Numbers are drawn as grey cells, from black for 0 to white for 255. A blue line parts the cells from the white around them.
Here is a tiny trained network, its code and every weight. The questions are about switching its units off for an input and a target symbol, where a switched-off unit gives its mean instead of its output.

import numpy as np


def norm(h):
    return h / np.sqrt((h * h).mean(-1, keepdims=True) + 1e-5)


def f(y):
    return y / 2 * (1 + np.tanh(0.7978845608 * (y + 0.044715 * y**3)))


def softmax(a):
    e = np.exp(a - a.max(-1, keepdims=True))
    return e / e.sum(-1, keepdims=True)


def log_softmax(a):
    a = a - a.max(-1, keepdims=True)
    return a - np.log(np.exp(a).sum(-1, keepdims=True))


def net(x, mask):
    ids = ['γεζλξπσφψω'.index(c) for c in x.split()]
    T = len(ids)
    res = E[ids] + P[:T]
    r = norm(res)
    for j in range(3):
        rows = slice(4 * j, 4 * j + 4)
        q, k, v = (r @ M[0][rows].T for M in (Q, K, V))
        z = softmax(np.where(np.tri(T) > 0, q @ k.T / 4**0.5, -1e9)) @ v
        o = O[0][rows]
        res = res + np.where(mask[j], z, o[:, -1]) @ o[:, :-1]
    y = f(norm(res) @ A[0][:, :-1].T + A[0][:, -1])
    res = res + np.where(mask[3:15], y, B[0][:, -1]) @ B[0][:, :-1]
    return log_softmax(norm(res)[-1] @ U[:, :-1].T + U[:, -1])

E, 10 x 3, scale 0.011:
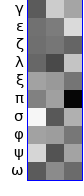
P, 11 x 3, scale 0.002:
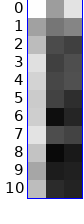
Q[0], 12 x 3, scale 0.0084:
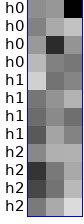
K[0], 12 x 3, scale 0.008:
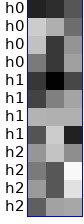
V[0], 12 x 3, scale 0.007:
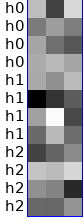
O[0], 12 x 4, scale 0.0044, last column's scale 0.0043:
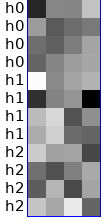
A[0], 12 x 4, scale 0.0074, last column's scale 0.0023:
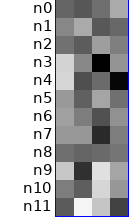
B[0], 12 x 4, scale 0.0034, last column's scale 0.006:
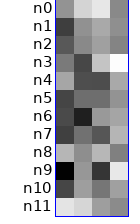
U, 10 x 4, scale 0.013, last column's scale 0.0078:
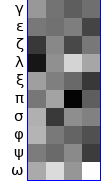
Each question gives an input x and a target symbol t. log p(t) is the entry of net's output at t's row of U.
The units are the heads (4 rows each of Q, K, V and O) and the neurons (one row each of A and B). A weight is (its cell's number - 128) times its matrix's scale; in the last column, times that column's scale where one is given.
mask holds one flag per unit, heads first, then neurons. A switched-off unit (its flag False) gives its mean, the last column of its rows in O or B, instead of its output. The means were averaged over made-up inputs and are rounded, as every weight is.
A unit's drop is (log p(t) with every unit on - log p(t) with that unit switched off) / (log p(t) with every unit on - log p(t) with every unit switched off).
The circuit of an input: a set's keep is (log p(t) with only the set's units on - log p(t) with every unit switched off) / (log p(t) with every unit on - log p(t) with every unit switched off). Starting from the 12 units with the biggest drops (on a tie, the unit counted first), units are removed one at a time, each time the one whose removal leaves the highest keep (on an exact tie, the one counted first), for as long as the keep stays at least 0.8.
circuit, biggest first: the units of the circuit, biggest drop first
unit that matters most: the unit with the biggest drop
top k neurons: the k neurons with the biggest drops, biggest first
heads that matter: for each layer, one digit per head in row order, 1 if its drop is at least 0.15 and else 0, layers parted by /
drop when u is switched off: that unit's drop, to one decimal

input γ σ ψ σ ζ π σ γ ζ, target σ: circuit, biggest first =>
(n9; n3; h0)
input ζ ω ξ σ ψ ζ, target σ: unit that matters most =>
h0
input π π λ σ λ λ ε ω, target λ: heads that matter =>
011
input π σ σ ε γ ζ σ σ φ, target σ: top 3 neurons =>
(n9; n3; n10)
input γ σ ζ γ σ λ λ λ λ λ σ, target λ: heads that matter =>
110
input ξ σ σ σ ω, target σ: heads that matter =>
000
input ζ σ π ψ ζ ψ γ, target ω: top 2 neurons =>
(n11; n9)
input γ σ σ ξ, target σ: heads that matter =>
000
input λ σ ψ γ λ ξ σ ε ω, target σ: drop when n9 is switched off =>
0.4
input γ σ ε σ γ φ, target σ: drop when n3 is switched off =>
0.2
